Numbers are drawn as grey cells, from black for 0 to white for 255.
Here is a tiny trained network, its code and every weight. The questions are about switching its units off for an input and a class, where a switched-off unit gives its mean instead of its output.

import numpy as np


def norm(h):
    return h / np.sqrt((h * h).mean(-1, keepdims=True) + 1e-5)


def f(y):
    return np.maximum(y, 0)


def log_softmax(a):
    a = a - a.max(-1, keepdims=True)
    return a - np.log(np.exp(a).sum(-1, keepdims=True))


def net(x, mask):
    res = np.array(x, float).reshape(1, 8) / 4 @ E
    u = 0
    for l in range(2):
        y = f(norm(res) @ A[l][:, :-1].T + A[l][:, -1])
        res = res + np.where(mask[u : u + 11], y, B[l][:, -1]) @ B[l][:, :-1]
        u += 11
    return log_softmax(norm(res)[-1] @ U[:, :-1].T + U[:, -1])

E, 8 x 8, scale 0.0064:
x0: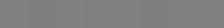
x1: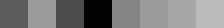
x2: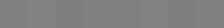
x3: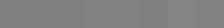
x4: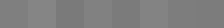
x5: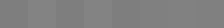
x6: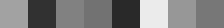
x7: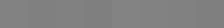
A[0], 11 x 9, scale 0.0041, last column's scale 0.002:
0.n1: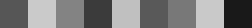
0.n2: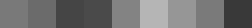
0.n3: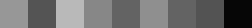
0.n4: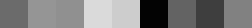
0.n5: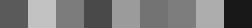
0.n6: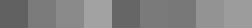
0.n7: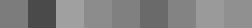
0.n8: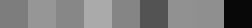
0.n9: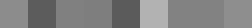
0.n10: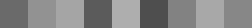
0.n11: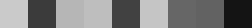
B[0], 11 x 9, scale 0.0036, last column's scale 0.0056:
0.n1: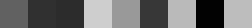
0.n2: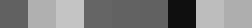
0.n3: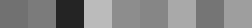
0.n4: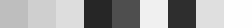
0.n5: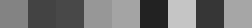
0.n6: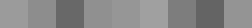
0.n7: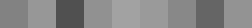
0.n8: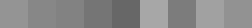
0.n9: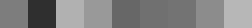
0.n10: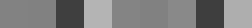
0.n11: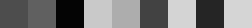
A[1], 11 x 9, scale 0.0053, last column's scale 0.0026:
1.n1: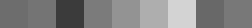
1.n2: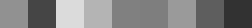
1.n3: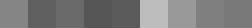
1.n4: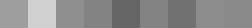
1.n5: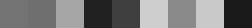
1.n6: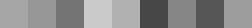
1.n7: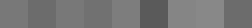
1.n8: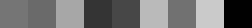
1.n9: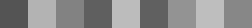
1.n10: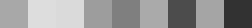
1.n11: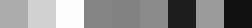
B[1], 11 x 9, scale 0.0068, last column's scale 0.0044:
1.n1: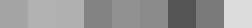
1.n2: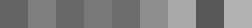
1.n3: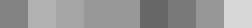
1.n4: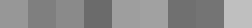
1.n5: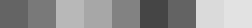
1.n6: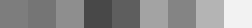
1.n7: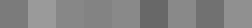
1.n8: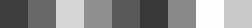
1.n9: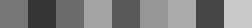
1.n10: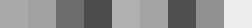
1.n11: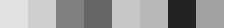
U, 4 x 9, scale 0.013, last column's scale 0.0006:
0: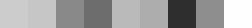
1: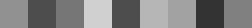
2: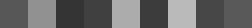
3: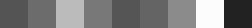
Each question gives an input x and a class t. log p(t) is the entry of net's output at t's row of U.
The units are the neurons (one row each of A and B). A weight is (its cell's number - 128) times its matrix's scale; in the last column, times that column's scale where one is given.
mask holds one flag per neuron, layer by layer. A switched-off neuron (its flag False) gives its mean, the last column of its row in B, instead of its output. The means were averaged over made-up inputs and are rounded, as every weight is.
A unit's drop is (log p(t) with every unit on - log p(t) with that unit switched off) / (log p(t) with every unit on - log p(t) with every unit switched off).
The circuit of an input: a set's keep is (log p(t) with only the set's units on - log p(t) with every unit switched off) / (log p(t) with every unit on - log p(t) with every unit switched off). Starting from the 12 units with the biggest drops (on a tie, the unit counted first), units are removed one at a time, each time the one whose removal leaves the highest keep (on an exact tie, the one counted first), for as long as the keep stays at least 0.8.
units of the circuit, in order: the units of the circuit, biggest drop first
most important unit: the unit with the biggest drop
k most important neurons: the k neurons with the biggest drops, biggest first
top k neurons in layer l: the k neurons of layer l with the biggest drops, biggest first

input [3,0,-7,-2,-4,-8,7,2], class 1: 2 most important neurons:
[0.n4 0.n11]
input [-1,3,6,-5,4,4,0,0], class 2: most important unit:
0.n4
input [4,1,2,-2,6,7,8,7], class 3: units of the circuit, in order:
[1.n5 1.n8]
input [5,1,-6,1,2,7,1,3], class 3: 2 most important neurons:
[0.n4 1.n8]
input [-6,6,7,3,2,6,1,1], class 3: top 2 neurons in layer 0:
[0.n11 0.n2]
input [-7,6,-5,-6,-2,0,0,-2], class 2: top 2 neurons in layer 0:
[0.n4 0.n1]
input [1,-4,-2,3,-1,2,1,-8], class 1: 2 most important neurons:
[0.n11 1.n11]
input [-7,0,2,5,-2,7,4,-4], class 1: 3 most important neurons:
[0.n4 0.n11 1.n11]
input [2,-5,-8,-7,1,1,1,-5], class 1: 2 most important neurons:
[0.n11 1.n11]
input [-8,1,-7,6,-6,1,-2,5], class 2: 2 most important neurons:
[1.n11 0.n1]
